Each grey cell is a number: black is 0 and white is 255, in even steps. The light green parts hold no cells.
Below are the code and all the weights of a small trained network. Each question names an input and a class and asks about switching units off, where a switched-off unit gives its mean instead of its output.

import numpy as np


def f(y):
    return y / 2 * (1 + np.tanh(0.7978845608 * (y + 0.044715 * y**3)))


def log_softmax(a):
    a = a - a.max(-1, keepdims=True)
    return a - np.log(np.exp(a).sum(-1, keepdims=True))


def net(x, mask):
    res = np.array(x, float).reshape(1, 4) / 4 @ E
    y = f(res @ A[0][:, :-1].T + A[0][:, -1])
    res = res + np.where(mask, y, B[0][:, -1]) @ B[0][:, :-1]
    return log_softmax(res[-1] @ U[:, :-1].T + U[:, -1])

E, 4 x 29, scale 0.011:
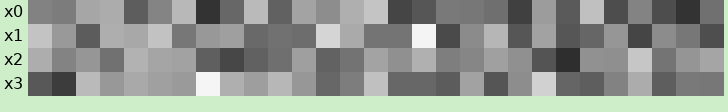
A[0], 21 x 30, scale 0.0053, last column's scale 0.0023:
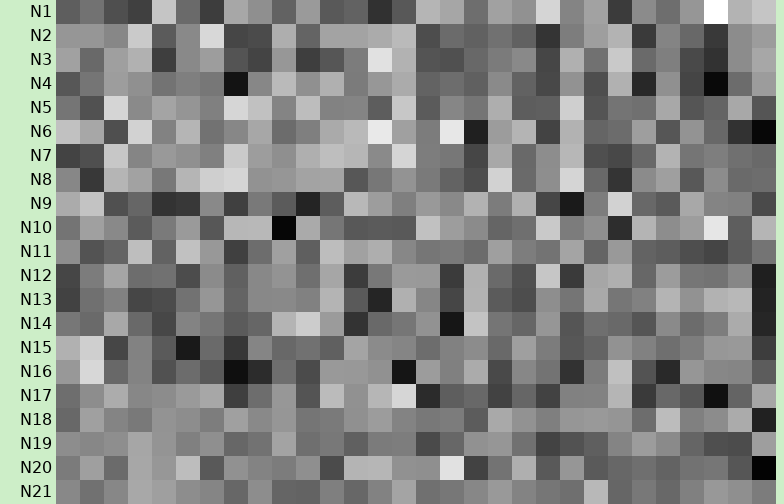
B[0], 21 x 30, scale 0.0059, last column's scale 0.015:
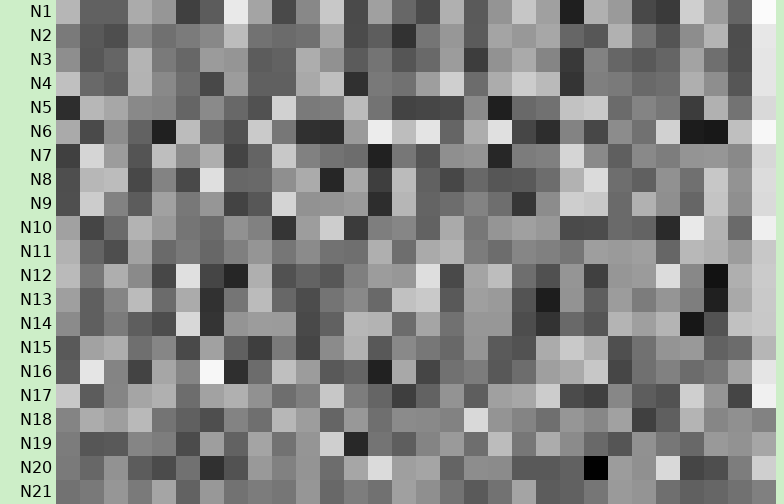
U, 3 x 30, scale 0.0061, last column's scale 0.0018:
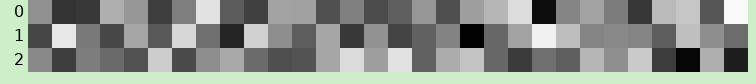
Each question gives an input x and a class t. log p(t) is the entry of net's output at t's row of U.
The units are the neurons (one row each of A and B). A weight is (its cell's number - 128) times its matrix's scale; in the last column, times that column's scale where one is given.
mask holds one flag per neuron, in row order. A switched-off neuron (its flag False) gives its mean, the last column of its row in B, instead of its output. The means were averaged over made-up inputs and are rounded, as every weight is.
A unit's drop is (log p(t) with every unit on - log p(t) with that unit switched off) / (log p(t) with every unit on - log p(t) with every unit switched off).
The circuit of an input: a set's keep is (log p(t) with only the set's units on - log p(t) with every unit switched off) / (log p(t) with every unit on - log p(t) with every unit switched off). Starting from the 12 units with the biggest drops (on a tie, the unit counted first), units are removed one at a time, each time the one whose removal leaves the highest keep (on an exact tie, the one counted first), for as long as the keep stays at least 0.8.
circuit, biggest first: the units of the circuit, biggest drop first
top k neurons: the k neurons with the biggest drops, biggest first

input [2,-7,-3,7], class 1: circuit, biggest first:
(N8)
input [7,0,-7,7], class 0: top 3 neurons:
(N4; N17; N3)
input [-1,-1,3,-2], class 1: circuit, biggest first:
(N4; N17)
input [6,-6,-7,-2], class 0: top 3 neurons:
(N6; N17; N4)
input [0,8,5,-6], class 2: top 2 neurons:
(N6; N20)
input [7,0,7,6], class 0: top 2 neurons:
(N4; N17)
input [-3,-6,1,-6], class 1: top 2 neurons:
(N16; N6)
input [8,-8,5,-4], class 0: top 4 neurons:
(N17; N4; N2; N6)
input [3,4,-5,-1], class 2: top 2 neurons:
(N6; N1)
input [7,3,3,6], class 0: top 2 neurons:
(N4; N17)
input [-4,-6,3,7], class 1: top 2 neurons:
(N8; N7)
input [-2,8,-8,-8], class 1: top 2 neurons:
(N16; N9)
